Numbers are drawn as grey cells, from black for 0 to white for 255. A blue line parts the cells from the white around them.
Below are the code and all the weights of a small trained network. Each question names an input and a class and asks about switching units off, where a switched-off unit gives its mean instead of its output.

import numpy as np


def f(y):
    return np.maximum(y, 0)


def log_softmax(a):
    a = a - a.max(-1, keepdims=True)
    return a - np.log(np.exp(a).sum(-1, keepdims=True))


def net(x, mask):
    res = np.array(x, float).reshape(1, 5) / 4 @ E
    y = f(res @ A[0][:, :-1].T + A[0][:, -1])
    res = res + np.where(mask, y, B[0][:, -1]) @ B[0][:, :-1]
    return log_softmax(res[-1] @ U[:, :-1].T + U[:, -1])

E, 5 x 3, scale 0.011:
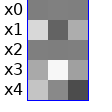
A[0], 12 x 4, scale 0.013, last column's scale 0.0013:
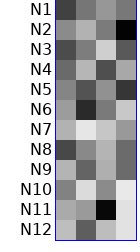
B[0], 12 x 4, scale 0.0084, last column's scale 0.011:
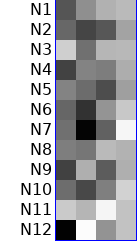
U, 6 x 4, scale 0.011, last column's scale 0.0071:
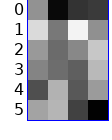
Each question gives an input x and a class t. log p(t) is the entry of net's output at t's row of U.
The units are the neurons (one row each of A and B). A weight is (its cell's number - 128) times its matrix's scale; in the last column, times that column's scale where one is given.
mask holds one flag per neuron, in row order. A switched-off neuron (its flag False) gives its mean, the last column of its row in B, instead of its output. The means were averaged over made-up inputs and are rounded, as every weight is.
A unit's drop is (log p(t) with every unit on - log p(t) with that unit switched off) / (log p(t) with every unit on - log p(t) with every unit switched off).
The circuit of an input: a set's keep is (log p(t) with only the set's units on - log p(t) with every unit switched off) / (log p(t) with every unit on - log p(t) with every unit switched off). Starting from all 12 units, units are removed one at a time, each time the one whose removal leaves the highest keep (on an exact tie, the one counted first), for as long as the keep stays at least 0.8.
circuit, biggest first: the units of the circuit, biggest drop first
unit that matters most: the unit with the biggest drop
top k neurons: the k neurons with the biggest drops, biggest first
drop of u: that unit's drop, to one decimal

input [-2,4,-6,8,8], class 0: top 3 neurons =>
[N7; N2; N10]
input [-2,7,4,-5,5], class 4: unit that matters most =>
N12
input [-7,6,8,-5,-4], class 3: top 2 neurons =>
[N12; N7]
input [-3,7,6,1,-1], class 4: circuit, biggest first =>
[N12; N9]
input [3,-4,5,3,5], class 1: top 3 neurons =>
[N11; N12; N9]
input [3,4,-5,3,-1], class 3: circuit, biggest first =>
[N7; N11; N12]
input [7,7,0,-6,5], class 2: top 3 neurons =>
[N12; N7; N6]
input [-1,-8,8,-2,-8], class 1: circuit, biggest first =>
[N3; N8]
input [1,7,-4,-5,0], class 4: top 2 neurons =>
[N12; N7]
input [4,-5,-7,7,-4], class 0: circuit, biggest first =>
[N7; N10]
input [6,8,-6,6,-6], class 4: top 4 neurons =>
[N12; N9; N11; N6]
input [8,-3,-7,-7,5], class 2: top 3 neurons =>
[N7; N11; N10]
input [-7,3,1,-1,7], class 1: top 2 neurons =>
[N11; N7]
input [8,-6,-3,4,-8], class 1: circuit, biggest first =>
[N3]
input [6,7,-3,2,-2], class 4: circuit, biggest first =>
[N12; N9]
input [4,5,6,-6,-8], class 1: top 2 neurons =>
[N3; N7]
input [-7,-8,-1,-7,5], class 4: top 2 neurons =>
[N7; N3]
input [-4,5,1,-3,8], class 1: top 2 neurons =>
[N11; N7]
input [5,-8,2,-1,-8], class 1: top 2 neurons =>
[N3; N8]
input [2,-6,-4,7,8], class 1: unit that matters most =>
N11
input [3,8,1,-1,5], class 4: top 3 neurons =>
[N12; N9; N3]
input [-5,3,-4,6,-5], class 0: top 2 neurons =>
[N7; N11]
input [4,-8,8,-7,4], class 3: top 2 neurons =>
[N7; N11]
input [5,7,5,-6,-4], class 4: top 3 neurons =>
[N12; N7; N9]
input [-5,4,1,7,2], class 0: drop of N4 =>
0.0
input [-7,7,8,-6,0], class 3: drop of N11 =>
-0.1
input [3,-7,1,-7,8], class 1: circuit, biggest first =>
[N11]
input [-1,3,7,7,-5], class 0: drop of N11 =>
0.1
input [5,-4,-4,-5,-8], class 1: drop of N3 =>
0.3
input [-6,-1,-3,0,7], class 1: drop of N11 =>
0.7
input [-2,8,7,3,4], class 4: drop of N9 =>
0.2
